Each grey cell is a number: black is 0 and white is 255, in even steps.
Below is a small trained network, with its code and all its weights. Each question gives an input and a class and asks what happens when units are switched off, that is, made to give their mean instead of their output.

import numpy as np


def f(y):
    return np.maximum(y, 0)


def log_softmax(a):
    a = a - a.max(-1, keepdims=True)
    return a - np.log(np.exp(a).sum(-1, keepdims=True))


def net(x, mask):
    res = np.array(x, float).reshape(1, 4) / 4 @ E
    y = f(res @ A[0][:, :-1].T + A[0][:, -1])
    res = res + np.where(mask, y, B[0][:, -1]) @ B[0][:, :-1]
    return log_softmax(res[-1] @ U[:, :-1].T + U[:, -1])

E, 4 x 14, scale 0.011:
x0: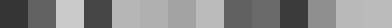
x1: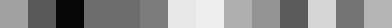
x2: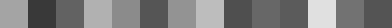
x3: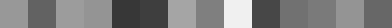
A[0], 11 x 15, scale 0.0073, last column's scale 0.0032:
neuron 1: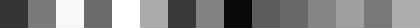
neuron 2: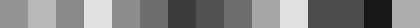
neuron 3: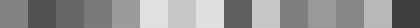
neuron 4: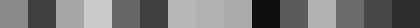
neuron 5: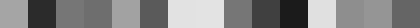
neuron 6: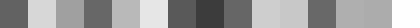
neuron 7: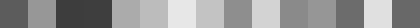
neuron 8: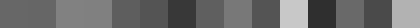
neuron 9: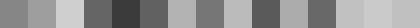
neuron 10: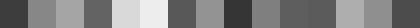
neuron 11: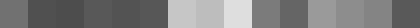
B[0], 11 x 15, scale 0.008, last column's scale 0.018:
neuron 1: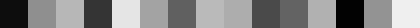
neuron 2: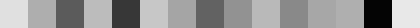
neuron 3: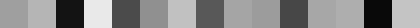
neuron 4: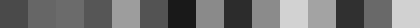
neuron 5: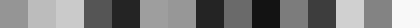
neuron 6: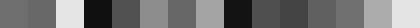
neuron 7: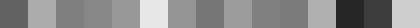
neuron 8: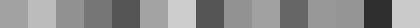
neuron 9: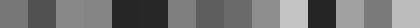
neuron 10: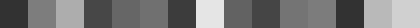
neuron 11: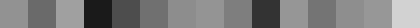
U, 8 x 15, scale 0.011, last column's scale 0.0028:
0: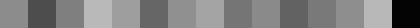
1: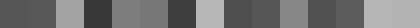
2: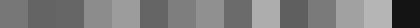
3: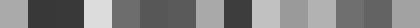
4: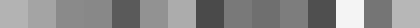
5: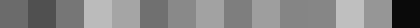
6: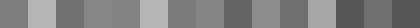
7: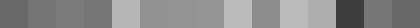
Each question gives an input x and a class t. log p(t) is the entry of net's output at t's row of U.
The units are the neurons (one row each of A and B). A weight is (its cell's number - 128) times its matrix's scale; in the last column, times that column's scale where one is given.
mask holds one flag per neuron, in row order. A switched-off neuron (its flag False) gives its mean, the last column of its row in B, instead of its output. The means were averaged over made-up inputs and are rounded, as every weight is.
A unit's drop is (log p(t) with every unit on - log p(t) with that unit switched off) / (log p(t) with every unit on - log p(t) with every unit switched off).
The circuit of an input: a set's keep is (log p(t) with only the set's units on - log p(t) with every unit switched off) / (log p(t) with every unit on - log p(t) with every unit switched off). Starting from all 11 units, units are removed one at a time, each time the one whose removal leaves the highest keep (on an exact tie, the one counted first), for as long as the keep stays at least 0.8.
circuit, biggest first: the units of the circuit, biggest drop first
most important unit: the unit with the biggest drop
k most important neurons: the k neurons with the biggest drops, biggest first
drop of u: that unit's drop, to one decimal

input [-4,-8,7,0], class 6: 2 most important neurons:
[neuron 5; neuron 1]
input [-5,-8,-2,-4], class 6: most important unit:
neuron 2
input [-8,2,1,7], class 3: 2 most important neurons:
[neuron 5; neuron 4]
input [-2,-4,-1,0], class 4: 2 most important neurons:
[neuron 4; neuron 7]
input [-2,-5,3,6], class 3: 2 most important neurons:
[neuron 5; neuron 4]
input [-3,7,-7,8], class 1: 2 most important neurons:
[neuron 2; neuron 3]
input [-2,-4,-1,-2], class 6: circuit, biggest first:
[neuron 2; neuron 5]
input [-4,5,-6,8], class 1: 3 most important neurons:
[neuron 2; neuron 3; neuron 5]
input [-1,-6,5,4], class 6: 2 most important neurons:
[neuron 5; neuron 8]
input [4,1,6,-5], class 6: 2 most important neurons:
[neuron 3; neuron 6]
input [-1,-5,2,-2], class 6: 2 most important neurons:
[neuron 2; neuron 11]
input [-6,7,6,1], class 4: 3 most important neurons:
[neuron 5; neuron 1; neuron 10]
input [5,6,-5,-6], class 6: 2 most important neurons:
[neuron 3; neuron 7]
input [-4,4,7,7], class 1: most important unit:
neuron 4
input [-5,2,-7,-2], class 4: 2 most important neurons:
[neuron 1; neuron 4]
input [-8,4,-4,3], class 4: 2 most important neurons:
[neuron 1; neuron 4]
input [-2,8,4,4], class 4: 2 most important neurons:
[neuron 5; neuron 1]
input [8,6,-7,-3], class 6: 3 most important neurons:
[neuron 3; neuron 7; neuron 4]
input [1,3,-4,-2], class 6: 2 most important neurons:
[neuron 7; neuron 5]
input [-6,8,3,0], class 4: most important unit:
neuron 5
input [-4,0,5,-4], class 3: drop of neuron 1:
0.1
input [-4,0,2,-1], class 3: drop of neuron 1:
0.2
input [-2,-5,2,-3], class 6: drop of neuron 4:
0.0
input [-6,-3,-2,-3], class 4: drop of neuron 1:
0.1
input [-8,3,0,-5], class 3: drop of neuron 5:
0.8
